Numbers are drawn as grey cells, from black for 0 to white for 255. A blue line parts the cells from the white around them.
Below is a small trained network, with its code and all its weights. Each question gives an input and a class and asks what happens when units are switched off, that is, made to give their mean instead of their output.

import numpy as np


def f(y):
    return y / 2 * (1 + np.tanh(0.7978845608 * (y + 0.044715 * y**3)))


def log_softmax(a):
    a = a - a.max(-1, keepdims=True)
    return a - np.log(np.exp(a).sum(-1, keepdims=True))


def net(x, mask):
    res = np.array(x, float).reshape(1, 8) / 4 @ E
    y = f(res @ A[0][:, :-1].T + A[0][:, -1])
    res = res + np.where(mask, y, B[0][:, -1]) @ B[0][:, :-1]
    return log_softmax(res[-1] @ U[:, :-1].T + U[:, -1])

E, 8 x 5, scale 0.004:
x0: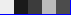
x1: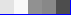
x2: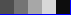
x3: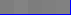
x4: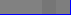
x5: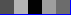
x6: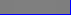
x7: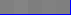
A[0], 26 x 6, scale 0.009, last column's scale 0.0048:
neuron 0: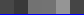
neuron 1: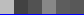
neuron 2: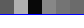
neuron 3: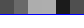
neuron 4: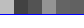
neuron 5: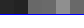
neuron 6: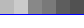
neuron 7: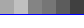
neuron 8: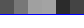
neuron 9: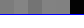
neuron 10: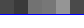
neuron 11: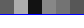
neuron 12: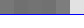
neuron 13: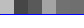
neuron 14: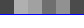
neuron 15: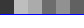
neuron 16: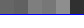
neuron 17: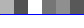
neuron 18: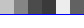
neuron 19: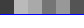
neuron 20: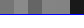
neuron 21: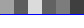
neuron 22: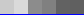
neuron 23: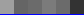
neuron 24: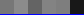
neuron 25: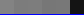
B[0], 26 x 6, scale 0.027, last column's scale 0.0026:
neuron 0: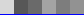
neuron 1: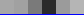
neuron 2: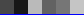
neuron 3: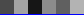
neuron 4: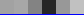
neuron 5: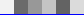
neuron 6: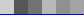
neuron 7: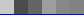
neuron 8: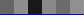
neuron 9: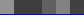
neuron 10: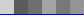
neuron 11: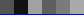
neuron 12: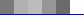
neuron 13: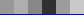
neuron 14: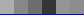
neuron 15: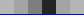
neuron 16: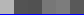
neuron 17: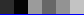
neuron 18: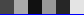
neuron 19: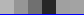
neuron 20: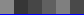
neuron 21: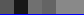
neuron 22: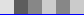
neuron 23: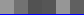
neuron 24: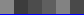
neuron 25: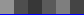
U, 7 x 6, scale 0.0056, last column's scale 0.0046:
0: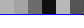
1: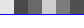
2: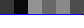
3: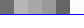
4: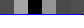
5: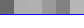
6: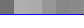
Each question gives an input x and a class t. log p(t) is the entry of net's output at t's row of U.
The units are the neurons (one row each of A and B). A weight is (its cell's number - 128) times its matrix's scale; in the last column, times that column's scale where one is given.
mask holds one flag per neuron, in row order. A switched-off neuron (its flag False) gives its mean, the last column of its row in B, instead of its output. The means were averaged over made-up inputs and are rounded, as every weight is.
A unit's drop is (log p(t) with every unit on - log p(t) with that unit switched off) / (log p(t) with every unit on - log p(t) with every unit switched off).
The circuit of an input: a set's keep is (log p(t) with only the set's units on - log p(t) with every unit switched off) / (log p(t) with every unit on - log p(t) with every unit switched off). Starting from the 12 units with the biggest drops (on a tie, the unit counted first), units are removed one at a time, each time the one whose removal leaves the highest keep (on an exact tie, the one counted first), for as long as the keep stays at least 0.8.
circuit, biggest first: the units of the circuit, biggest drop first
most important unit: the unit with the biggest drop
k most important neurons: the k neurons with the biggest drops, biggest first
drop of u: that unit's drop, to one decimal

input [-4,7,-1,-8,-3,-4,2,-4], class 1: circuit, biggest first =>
[neuron 22; neuron 6]
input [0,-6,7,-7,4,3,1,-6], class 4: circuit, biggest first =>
[neuron 3]
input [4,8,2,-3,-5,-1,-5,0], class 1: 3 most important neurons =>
[neuron 22; neuron 6; neuron 7]
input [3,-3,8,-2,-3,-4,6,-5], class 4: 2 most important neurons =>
[neuron 3; neuron 8]
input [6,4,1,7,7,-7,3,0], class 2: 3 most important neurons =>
[neuron 17; neuron 21; neuron 15]
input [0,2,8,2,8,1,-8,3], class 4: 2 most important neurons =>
[neuron 3; neuron 8]
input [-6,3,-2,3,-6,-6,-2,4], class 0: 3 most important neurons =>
[neuron 15; neuron 19; neuron 14]
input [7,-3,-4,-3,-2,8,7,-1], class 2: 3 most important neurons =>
[neuron 2; neuron 11; neuron 15]
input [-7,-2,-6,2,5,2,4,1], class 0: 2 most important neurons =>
[neuron 15; neuron 19]
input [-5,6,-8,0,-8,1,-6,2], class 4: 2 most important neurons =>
[neuron 18; neuron 5]
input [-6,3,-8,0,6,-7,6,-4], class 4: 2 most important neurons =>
[neuron 18; neuron 2]
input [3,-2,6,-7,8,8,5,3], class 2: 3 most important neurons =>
[neuron 2; neuron 11; neuron 18]
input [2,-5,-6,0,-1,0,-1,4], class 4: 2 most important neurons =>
[neuron 18; neuron 22]
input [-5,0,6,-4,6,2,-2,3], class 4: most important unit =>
neuron 3
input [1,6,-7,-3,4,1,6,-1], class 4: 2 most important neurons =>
[neuron 18; neuron 5]
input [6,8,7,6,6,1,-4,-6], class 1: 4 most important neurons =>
[neuron 22; neuron 6; neuron 7; neuron 18]
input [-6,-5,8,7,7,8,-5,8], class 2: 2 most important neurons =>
[neuron 2; neuron 11]
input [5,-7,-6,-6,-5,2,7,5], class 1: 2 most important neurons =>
[neuron 5; neuron 0]
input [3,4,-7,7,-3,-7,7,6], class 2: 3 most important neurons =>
[neuron 17; neuron 21; neuron 3]
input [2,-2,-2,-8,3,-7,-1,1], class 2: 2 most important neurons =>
[neuron 17; neuron 21]
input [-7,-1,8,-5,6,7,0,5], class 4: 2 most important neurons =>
[neuron 3; neuron 8]
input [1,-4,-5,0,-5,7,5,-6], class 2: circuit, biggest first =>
[neuron 2]
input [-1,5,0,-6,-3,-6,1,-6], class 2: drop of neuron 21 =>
0.3
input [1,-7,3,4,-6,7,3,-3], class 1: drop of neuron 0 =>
0.3
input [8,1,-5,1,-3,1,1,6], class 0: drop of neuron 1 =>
0.2
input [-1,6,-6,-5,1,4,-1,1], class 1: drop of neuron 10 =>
-0.2
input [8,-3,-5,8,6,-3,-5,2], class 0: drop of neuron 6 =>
0.0
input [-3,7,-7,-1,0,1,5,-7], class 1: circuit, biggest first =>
[neuron 22]
